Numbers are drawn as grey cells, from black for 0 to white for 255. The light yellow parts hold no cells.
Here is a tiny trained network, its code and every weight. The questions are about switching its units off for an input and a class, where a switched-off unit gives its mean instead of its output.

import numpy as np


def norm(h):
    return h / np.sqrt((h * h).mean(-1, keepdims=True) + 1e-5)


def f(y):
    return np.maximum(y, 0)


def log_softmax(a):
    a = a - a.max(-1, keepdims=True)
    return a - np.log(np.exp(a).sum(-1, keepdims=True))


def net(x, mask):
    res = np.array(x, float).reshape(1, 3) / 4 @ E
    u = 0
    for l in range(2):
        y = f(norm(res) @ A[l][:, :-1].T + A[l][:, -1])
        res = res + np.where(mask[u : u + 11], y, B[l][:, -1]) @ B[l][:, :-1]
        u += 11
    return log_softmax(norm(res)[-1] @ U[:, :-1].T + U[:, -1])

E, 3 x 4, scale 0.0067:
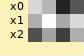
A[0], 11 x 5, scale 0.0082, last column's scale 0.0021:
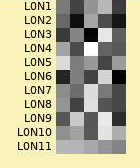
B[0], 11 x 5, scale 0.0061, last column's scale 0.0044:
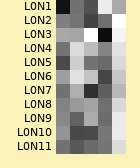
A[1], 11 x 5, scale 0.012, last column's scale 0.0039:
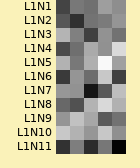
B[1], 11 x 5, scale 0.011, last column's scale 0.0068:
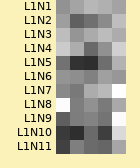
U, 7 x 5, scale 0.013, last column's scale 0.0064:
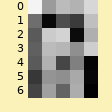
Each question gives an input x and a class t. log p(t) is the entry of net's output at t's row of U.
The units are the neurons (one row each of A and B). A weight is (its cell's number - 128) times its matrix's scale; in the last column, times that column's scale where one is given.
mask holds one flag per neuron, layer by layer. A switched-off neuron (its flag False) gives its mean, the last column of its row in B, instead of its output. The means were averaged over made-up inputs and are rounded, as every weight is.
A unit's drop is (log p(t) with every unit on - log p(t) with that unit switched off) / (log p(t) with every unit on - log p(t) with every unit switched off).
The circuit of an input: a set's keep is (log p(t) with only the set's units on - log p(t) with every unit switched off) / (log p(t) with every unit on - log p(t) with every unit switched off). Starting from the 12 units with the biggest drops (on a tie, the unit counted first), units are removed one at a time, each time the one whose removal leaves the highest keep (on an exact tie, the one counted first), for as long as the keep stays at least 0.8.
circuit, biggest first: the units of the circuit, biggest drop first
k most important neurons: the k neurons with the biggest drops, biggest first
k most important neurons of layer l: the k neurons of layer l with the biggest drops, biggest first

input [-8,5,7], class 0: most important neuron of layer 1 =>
[L1N8]
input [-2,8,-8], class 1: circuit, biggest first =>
[L1N10 L1N5]
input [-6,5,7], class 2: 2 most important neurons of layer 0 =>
[L0N3 L0N6]
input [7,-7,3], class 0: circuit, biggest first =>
[L1N10 L1N7]
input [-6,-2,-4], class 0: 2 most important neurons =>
[L0N3 L0N1]
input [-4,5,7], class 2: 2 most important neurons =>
[L0N3 L0N6]
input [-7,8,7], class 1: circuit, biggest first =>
[L1N5 L1N10]
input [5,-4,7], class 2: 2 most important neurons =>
[L0N3 L1N4]
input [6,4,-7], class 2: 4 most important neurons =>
[L0N5 L1N10 L0N2 L1N4]
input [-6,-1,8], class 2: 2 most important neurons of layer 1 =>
[L1N7 L1N3]
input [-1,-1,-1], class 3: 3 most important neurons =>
[L0N3 L0N1 L1N10]
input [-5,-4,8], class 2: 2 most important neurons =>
[L0N6 L0N3]
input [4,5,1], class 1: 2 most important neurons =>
[L1N10 L0N2]
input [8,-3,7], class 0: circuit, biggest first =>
[L1N7]
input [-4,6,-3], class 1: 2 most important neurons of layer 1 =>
[L1N5 L1N10]
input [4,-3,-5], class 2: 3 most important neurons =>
[L0N5 L0N10 L1N4]
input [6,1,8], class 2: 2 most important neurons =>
[L0N3 L0N2]
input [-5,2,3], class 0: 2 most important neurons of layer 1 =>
[L1N8 L1N4]
